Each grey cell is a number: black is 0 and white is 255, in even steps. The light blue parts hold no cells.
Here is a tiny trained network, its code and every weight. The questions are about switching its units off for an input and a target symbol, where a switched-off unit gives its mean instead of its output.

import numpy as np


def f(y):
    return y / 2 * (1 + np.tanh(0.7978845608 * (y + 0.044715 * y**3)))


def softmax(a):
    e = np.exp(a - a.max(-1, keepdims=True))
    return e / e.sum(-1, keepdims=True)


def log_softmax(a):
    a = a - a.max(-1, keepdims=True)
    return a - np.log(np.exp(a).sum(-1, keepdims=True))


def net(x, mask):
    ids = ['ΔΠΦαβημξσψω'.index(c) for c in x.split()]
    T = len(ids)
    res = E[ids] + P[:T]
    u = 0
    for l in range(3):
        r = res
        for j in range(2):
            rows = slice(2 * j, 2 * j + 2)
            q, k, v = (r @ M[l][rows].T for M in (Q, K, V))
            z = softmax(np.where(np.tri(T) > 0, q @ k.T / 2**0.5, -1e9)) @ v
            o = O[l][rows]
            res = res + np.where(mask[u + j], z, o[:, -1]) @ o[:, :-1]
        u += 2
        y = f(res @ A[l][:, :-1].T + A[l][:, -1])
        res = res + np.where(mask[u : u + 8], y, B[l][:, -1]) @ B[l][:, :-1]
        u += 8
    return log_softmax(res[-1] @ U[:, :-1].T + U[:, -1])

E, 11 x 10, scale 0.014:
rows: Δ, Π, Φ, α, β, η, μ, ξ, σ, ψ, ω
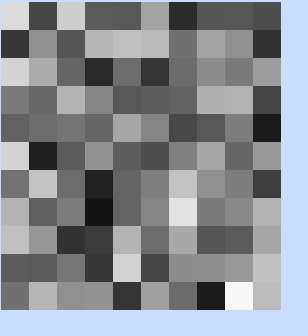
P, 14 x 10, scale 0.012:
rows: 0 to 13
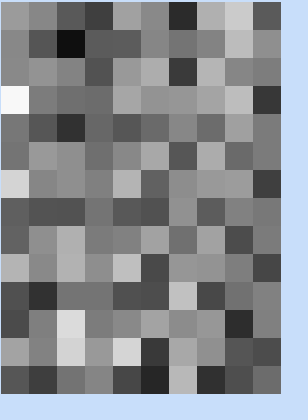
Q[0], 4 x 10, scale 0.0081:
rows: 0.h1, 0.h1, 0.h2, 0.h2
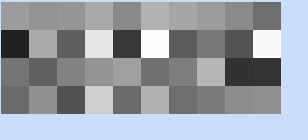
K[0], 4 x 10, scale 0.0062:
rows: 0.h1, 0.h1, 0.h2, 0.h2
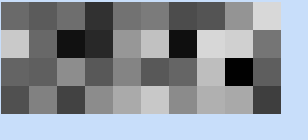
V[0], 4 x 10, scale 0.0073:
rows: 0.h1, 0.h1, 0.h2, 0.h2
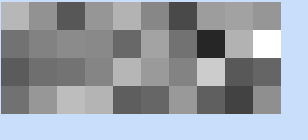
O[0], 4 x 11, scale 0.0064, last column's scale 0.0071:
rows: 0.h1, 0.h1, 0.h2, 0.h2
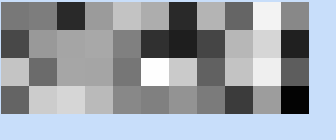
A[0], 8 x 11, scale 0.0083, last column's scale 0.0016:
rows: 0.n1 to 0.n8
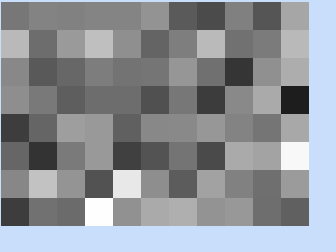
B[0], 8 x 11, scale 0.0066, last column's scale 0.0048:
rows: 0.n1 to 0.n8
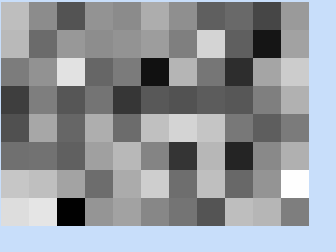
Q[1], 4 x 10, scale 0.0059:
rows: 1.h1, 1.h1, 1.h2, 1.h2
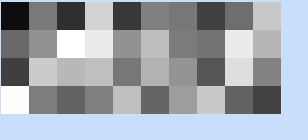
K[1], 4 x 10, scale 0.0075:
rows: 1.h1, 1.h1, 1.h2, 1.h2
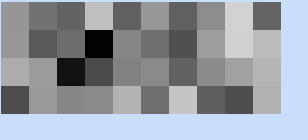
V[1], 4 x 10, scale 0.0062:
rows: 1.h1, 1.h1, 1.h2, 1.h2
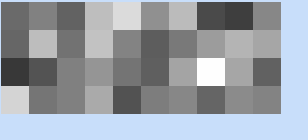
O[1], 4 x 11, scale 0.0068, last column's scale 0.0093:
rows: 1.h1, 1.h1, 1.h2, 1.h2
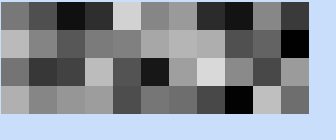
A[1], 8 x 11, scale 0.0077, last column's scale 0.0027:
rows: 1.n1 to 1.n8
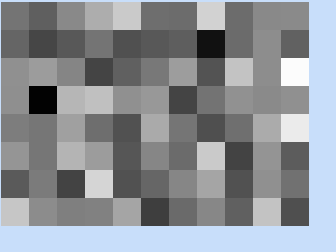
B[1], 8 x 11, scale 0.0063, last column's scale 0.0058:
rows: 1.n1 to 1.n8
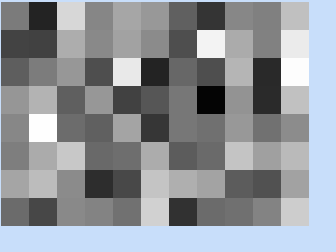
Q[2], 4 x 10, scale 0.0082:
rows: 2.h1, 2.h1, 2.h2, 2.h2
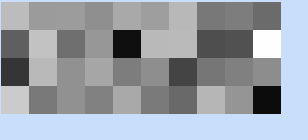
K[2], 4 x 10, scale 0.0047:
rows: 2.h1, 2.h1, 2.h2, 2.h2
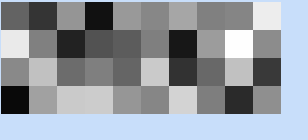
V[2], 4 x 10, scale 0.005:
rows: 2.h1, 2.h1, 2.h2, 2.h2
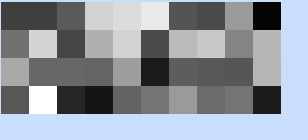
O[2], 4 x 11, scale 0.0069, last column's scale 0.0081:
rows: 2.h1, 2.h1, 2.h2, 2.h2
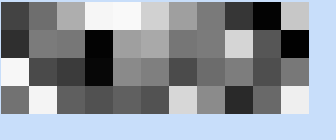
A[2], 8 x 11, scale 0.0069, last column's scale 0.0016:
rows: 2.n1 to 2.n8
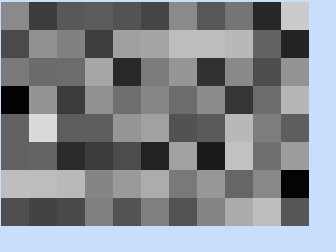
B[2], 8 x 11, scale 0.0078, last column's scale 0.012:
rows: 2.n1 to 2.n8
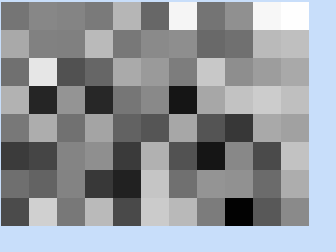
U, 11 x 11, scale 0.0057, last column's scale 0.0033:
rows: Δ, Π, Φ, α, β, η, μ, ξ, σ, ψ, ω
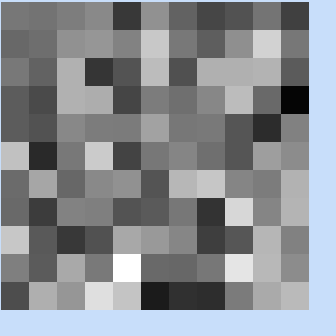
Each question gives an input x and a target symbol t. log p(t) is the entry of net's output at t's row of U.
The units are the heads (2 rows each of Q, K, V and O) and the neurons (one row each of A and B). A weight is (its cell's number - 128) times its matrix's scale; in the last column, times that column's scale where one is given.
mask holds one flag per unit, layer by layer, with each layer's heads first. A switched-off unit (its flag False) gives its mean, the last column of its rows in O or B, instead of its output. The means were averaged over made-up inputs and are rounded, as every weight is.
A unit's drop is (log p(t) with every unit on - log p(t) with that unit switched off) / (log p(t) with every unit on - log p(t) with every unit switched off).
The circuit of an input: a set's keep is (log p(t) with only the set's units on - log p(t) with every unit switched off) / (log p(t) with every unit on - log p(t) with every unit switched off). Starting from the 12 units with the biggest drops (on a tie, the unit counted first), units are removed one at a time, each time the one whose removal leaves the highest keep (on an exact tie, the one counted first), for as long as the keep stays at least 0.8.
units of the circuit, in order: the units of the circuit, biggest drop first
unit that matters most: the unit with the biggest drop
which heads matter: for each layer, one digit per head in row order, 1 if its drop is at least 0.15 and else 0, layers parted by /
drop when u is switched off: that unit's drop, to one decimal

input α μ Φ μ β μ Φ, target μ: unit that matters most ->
2.h2
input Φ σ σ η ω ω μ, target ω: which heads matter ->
10 / 00 / 00
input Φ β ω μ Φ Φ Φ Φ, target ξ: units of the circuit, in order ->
(2.n6, 2.h1, 0.n7)
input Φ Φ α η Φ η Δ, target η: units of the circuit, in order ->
(2.h1, 1.h2, 0.n2, 1.n3)
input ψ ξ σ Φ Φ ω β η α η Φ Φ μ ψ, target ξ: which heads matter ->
10 / 00 / 10
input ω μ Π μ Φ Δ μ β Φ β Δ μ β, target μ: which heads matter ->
10 / 00 / 01
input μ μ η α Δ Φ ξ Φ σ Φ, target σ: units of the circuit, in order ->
(1.h1, 2.h2, 1.n2)
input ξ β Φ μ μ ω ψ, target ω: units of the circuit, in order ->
(0.h1, 2.n4)
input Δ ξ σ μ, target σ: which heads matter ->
00 / 01 / 01
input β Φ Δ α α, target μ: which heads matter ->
00 / 01 / 00
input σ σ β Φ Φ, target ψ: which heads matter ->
00 / 00 / 10
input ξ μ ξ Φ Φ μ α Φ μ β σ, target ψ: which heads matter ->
00 / 10 / 10
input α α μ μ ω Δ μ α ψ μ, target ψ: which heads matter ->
00 / 01 / 01
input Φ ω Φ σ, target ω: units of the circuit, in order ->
(0.h1)
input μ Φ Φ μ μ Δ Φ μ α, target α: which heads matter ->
01 / 10 / 01
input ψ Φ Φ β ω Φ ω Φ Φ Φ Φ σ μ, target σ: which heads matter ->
00 / 10 / 11
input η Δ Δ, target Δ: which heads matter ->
00 / 01 / 00
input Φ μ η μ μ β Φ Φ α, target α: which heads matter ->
00 / 10 / 01
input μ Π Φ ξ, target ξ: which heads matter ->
00 / 00 / 10
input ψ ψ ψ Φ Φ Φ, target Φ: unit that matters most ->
1.h1
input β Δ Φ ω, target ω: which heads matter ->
00 / 00 / 00
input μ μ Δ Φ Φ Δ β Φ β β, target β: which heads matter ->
00 / 00 / 10
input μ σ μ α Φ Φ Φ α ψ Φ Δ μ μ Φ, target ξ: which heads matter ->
10 / 00 / 10
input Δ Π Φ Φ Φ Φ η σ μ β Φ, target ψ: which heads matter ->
10 / 10 / 10
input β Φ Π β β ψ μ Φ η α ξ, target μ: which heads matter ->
10 / 01 / 10
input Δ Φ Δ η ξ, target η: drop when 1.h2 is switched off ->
0.5
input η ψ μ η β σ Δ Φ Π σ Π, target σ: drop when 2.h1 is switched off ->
0.0
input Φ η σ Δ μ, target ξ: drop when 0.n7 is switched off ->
0.1
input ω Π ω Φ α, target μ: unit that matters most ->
1.n7
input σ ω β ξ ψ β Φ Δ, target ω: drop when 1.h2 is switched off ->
0.1
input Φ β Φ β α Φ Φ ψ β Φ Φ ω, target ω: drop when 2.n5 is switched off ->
0.3
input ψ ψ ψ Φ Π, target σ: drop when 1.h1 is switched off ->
0.6
